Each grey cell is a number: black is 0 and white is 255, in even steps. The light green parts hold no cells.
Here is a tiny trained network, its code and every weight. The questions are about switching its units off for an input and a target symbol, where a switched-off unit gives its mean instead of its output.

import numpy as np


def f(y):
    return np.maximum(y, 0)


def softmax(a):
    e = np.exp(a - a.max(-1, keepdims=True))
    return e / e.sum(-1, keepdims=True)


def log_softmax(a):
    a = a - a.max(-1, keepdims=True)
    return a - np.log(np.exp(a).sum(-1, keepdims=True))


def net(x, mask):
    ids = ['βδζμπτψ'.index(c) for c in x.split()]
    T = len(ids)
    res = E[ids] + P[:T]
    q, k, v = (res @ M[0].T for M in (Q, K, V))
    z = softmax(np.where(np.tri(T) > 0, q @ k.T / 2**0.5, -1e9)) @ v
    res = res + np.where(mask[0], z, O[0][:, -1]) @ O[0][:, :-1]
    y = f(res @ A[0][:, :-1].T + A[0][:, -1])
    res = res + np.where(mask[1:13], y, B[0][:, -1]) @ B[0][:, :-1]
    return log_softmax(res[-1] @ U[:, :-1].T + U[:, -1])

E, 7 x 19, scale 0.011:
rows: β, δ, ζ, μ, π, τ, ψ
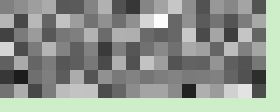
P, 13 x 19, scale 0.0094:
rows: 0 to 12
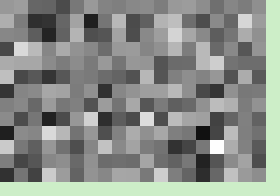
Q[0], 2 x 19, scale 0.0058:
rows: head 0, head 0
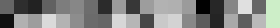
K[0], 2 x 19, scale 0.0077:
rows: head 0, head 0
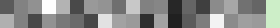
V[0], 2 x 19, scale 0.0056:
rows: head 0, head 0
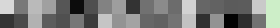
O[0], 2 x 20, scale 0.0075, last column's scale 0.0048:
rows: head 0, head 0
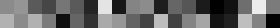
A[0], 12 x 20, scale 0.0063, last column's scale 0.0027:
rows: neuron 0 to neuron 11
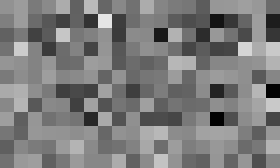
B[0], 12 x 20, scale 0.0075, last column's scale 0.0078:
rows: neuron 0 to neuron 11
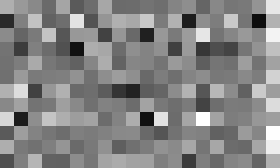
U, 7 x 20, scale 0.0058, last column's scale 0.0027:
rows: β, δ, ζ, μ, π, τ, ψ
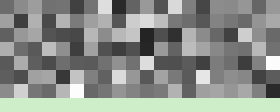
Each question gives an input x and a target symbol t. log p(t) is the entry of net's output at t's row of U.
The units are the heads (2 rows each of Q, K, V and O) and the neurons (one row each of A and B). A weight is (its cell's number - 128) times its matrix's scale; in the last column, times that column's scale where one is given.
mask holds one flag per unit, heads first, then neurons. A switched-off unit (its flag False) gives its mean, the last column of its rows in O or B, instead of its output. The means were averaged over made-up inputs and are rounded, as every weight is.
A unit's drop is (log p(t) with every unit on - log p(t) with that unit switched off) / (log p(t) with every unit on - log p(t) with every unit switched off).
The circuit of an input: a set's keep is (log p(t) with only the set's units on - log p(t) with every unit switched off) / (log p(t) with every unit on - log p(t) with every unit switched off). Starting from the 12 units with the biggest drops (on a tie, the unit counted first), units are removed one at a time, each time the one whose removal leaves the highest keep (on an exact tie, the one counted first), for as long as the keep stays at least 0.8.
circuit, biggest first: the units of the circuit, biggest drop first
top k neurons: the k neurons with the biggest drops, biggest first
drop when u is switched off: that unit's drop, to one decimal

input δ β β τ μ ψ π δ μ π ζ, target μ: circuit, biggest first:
head 0; neuron 2; neuron 9
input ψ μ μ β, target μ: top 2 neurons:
neuron 2; neuron 1
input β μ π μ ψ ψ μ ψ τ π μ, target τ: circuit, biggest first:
head 0; neuron 10
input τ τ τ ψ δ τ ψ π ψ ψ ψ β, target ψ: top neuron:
neuron 5
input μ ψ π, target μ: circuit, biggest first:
head 0; neuron 2; neuron 1
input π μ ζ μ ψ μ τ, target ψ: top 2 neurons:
neuron 10; neuron 3
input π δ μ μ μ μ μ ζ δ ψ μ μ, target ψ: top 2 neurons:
neuron 3; neuron 5
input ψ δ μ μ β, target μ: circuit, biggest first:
neuron 2; head 0
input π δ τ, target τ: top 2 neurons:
neuron 1; neuron 8
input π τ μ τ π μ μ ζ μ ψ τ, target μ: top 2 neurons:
neuron 2; neuron 11
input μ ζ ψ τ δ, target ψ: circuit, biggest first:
head 0; neuron 3
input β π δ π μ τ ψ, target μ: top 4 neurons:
neuron 2; neuron 1; neuron 10; neuron 11
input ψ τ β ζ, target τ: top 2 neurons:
neuron 3; neuron 0
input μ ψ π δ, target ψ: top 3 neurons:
neuron 3; neuron 9; neuron 5
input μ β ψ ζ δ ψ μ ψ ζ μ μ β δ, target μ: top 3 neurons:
neuron 2; neuron 1; neuron 11
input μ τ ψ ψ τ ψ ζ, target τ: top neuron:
neuron 3
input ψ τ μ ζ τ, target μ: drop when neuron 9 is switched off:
0.1
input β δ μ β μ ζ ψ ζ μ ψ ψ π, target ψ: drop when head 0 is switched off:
0.9
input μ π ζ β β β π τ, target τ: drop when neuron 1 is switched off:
0.2
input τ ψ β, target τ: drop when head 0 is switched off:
1.3
